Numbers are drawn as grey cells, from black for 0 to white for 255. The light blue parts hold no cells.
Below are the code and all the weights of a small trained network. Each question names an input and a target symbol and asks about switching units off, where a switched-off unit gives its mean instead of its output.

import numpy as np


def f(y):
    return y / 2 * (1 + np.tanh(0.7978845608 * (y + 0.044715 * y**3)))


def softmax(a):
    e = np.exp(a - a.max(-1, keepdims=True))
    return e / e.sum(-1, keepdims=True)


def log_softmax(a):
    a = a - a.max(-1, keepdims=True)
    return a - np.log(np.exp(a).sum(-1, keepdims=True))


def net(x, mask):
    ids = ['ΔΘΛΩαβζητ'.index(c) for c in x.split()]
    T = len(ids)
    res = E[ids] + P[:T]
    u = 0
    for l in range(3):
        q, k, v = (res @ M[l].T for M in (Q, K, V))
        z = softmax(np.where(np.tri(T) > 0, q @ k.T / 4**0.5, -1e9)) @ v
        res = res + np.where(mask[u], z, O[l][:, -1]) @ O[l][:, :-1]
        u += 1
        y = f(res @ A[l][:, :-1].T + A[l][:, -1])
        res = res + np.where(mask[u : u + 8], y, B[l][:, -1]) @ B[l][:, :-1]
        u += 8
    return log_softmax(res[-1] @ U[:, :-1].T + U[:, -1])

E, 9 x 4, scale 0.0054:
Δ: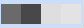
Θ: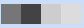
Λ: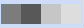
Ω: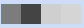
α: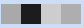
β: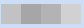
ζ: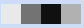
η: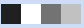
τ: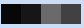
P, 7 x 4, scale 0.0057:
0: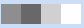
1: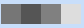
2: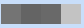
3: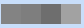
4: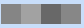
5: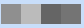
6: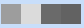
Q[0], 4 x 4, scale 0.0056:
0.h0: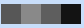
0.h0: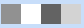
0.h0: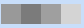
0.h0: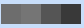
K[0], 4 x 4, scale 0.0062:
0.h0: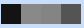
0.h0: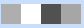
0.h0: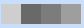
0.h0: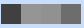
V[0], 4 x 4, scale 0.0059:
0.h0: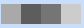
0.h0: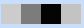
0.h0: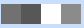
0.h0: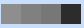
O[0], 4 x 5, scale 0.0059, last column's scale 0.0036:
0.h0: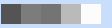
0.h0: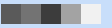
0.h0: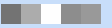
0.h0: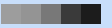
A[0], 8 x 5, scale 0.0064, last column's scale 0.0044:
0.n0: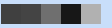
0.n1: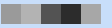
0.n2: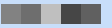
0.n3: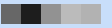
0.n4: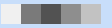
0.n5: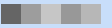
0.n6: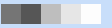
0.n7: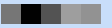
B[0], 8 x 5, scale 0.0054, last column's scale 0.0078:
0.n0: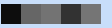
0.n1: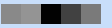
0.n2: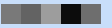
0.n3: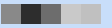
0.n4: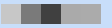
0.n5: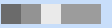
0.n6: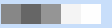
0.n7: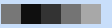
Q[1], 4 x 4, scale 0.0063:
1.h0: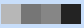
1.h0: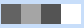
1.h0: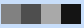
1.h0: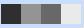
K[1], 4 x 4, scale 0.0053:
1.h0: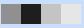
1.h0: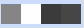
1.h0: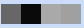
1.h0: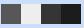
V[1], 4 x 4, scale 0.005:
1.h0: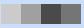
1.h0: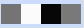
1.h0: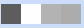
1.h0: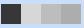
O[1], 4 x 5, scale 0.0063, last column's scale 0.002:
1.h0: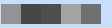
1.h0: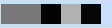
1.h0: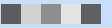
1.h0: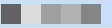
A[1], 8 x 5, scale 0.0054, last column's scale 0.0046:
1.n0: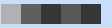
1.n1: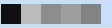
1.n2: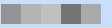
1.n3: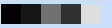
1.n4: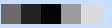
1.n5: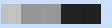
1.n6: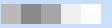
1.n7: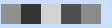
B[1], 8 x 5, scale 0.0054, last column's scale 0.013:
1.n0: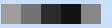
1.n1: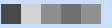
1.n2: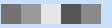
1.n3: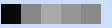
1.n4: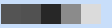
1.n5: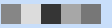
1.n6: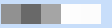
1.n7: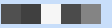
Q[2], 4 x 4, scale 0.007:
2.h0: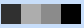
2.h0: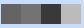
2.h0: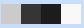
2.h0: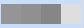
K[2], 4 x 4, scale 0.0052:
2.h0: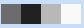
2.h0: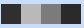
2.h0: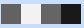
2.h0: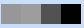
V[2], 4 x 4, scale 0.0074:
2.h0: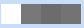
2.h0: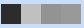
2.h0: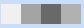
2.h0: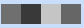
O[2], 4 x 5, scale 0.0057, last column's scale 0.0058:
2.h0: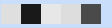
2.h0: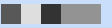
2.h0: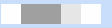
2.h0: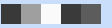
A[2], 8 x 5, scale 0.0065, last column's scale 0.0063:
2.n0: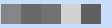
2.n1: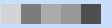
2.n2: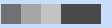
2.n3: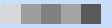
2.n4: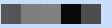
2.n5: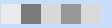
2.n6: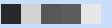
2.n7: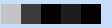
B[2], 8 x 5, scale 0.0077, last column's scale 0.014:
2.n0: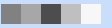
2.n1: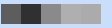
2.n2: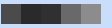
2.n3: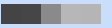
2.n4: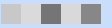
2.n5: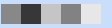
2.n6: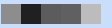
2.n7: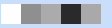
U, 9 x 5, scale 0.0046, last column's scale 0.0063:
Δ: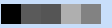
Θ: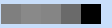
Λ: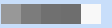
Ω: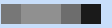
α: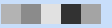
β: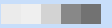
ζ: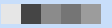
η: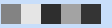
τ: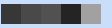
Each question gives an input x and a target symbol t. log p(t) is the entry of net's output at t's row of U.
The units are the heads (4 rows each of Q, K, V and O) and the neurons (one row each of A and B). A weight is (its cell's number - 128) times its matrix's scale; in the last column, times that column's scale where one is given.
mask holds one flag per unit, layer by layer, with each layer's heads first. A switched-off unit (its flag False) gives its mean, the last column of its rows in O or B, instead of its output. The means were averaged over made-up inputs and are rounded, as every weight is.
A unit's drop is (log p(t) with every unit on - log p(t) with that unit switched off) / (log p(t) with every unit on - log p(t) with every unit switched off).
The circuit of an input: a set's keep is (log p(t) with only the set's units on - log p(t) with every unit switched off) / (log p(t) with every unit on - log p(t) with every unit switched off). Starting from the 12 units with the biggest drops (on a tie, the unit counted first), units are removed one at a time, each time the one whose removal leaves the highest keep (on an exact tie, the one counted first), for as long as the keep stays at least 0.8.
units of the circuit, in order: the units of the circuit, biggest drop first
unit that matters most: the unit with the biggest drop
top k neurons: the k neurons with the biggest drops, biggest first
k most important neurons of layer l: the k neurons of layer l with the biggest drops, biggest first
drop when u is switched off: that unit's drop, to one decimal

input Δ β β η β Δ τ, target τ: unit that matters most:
2.n6
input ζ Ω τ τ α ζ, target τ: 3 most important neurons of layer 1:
1.n6; 1.n3; 1.n4
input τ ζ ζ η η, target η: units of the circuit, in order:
1.h0; 2.n5; 2.h0
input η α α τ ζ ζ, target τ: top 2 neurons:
0.n0; 1.n6
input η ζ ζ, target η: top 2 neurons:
1.n1; 1.n4
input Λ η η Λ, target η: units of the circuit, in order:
2.h0; 1.h0; 2.n5; 2.n1
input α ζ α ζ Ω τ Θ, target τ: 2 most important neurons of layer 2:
2.n6; 2.n0
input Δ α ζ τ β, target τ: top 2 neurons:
1.n6; 0.n0
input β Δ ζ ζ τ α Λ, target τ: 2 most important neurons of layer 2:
2.n6; 2.n0
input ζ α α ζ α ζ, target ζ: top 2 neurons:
2.n7; 0.n4
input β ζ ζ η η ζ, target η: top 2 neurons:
2.n5; 0.n7
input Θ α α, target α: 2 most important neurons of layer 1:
1.n4; 1.n7
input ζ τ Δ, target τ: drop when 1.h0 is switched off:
0.2
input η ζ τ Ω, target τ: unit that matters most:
2.h0
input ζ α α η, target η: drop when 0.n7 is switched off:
0.1
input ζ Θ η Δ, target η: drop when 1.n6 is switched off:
0.0
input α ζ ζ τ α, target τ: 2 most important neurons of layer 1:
1.n3; 1.n6
